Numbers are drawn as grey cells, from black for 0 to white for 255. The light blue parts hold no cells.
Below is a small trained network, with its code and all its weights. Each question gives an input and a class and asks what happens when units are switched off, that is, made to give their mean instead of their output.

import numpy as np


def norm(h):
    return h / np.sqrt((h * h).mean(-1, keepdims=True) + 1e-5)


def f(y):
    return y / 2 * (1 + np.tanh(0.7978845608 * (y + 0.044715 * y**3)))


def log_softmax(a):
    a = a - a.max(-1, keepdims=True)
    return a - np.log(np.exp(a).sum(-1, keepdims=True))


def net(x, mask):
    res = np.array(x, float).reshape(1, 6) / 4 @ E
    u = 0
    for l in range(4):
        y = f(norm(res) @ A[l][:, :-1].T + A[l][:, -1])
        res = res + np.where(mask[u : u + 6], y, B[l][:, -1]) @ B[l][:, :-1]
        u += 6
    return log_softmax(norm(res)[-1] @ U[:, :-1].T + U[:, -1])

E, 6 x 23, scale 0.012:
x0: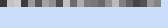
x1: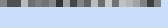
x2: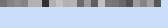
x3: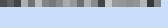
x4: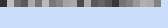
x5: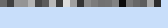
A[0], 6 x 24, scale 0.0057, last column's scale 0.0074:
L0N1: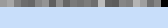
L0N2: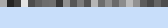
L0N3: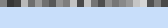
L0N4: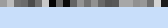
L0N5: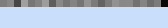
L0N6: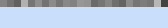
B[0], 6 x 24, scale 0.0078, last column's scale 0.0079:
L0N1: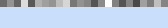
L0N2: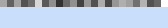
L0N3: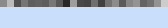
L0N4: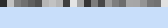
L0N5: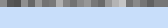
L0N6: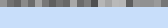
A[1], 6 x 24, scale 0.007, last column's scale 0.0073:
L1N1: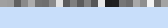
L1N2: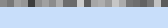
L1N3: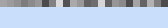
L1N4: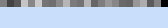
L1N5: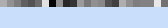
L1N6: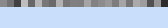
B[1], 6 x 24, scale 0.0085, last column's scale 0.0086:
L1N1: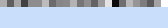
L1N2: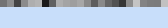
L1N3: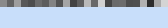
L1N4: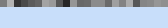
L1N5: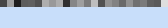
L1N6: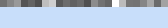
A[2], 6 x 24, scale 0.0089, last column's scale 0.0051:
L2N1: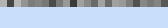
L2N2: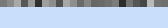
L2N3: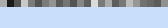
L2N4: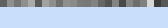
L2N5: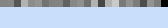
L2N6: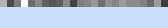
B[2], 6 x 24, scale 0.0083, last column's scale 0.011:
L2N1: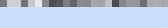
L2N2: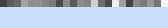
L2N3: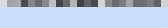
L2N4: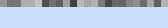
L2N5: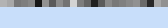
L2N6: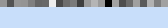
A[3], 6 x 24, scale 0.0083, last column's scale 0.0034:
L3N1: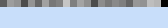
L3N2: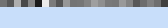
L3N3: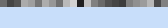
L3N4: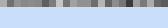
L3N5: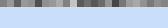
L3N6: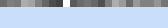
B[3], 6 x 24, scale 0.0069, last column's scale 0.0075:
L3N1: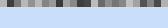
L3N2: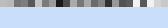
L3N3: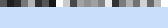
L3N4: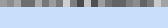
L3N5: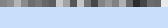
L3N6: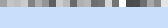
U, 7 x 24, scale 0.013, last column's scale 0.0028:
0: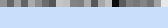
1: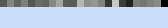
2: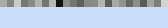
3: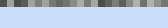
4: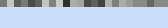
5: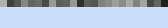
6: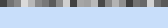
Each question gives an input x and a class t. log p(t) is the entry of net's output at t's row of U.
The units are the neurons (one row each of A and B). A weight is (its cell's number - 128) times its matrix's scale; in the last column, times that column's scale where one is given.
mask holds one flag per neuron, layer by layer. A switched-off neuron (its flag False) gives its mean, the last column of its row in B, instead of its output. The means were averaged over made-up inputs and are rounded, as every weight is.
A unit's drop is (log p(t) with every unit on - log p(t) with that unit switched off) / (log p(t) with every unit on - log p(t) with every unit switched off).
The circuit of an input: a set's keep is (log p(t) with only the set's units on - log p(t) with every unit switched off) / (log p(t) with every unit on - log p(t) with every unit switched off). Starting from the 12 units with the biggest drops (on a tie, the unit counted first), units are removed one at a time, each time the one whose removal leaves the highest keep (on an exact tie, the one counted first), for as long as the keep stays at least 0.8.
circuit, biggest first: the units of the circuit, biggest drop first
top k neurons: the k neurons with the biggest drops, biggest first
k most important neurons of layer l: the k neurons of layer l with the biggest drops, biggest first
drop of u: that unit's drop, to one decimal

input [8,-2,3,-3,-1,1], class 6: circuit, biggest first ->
(L2N2)
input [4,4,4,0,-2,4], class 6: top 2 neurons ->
(L1N1, L3N6)
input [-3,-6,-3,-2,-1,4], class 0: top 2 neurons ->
(L1N1, L3N3)
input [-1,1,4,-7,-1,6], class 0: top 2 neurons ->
(L1N1, L3N3)
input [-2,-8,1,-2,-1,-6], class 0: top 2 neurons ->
(L1N3, L1N1)
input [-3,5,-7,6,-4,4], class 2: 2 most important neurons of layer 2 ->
(L2N6, L2N3)
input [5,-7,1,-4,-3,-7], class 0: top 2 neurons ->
(L1N2, L1N3)
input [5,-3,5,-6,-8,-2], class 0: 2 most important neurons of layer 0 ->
(L0N2, L0N3)
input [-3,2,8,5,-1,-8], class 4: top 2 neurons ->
(L0N2, L2N2)
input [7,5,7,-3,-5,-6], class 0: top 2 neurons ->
(L1N2, L2N2)
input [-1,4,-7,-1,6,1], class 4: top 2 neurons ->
(L2N2, L0N4)
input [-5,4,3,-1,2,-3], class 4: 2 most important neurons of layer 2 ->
(L2N2, L2N6)
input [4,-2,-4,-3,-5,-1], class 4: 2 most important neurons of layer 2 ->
(L2N5, L2N2)
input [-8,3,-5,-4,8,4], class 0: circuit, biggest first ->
(L3N3)
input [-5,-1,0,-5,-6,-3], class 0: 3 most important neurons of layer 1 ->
(L1N2, L1N3, L1N1)
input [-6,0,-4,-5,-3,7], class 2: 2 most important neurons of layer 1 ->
(L1N5, L1N2)
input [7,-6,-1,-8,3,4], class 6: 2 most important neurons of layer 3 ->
(L3N6, L3N3)
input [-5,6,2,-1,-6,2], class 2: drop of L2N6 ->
0.1
